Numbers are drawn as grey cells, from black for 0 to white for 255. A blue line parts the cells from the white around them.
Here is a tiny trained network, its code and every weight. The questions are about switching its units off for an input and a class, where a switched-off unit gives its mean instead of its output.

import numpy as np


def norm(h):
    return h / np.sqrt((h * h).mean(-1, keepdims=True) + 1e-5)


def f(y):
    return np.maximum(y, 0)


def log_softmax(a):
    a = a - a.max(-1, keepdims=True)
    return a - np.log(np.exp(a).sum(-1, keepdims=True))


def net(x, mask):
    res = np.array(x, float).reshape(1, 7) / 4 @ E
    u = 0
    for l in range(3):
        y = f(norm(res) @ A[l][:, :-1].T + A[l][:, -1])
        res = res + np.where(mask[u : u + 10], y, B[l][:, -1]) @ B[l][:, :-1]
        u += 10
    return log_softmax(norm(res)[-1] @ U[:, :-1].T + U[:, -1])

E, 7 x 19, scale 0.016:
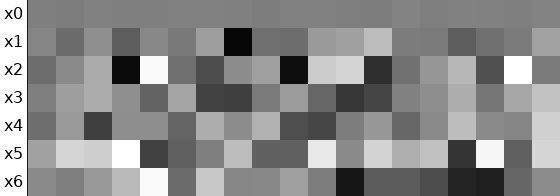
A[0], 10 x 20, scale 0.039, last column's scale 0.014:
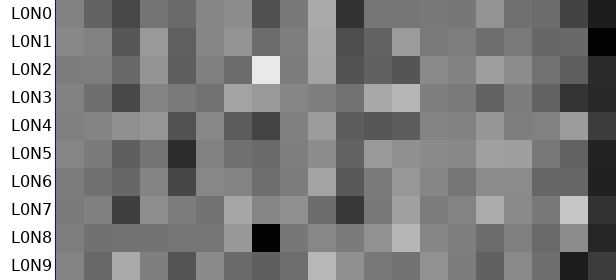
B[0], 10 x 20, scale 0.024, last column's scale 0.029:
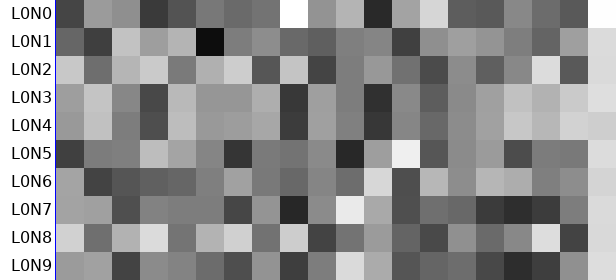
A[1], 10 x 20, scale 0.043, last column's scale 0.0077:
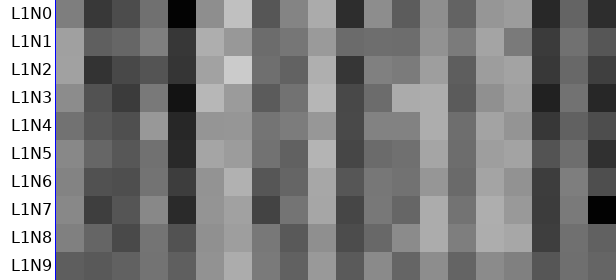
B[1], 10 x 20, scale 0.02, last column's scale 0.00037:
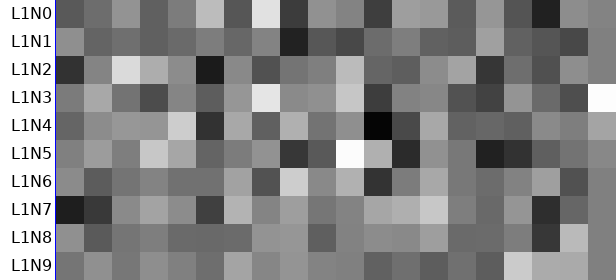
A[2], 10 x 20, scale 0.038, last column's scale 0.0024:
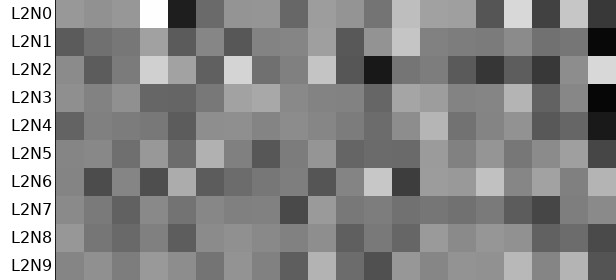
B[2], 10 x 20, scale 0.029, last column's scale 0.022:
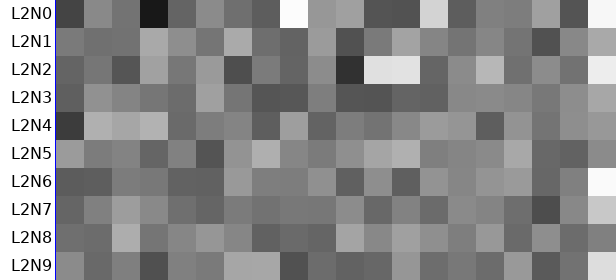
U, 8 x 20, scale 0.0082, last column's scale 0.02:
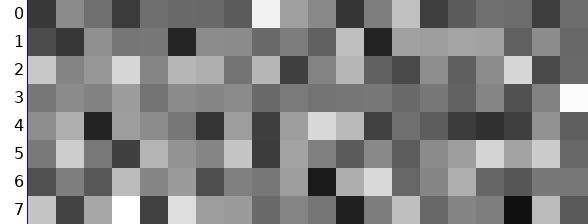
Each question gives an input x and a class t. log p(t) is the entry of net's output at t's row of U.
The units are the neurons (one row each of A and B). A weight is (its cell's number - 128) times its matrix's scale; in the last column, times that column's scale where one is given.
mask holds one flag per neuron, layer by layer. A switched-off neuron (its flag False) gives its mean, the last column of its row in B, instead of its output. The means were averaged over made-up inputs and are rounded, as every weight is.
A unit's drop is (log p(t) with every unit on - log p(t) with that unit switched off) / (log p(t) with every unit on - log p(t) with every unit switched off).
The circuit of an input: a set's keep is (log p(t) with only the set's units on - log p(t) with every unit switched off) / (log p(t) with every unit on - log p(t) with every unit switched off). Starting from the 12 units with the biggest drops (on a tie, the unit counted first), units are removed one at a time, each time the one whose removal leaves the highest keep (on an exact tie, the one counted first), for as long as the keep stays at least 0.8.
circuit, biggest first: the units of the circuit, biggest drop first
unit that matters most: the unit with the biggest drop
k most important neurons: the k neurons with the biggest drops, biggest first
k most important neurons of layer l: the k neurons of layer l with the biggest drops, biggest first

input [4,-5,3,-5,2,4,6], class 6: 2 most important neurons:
[L0N6 L0N8]
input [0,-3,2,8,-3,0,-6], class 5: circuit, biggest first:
[L0N4]
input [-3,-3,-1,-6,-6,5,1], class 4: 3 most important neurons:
[L0N9 L0N4 L0N0]
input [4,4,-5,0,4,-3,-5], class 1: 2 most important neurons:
[L0N1 L0N6]
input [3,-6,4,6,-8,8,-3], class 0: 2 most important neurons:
[L2N0 L0N7]
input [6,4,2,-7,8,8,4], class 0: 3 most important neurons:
[L2N0 L0N9 L0N4]
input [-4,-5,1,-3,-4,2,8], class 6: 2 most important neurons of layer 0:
[L0N8 L0N6]
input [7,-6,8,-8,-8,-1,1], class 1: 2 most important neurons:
[L0N0 L0N7]
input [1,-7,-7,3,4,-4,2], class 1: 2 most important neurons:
[L0N1 L0N6]
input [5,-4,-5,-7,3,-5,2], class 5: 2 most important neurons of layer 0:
[L0N3 L0N0]
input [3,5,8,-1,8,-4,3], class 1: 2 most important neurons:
[L0N0 L0N9]
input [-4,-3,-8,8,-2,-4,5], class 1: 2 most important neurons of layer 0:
[L0N1 L0N6]
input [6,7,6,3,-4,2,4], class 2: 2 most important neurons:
[L0N1 L0N6]
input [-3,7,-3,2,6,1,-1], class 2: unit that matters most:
L0N8
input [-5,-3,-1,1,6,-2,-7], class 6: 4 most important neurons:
[L0N5 L0N9 L2N1 L0N2]
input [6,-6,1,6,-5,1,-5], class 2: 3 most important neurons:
[L0N2 L0N3 L0N7]
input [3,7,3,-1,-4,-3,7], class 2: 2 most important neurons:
[L0N8 L0N1]
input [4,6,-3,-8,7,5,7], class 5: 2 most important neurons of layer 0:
[L0N3 L0N9]
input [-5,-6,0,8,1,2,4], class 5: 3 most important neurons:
[L0N4 L0N8 L2N9]
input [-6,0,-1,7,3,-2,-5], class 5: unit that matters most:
L0N4
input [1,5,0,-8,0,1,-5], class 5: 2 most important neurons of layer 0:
[L0N3 L0N2]
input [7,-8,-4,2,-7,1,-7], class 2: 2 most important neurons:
[L0N2 L0N7]
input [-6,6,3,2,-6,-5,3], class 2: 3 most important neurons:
[L0N8 L0N7 L2N0]
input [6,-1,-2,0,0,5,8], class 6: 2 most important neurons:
[L2N2 L0N6]
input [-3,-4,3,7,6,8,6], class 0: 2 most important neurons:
[L2N0 L0N3]
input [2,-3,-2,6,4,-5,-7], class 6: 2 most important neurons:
[L0N5 L0N3]
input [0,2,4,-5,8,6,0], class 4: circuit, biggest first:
[L0N7]
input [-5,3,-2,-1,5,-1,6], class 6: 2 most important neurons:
[L2N2 L0N9]
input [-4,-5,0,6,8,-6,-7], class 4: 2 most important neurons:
[L0N7 L2N0]
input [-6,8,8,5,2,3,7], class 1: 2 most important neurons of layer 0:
[L0N0 L0N2]
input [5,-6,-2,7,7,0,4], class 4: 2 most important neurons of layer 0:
[L0N7 L0N8]
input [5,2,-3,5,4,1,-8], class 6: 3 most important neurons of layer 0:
[L0N5 L0N3 L0N9]
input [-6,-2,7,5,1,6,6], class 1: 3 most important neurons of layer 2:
[L2N0 L2N2 L2N6]
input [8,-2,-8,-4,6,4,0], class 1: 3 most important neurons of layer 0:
[L0N1 L0N6 L0N9]
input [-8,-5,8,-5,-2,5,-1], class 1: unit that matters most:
L0N0
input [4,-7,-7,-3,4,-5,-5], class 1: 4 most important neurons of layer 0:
[L0N1 L0N6 L0N8 L0N2]
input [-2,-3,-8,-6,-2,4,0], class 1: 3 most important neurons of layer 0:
[L0N1 L0N6 L0N4]
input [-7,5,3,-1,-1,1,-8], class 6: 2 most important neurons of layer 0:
[L0N5 L0N2]
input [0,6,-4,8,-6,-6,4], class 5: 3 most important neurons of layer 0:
[L0N4 L0N2 L0N7]
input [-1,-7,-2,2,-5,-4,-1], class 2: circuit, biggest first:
[L0N2]
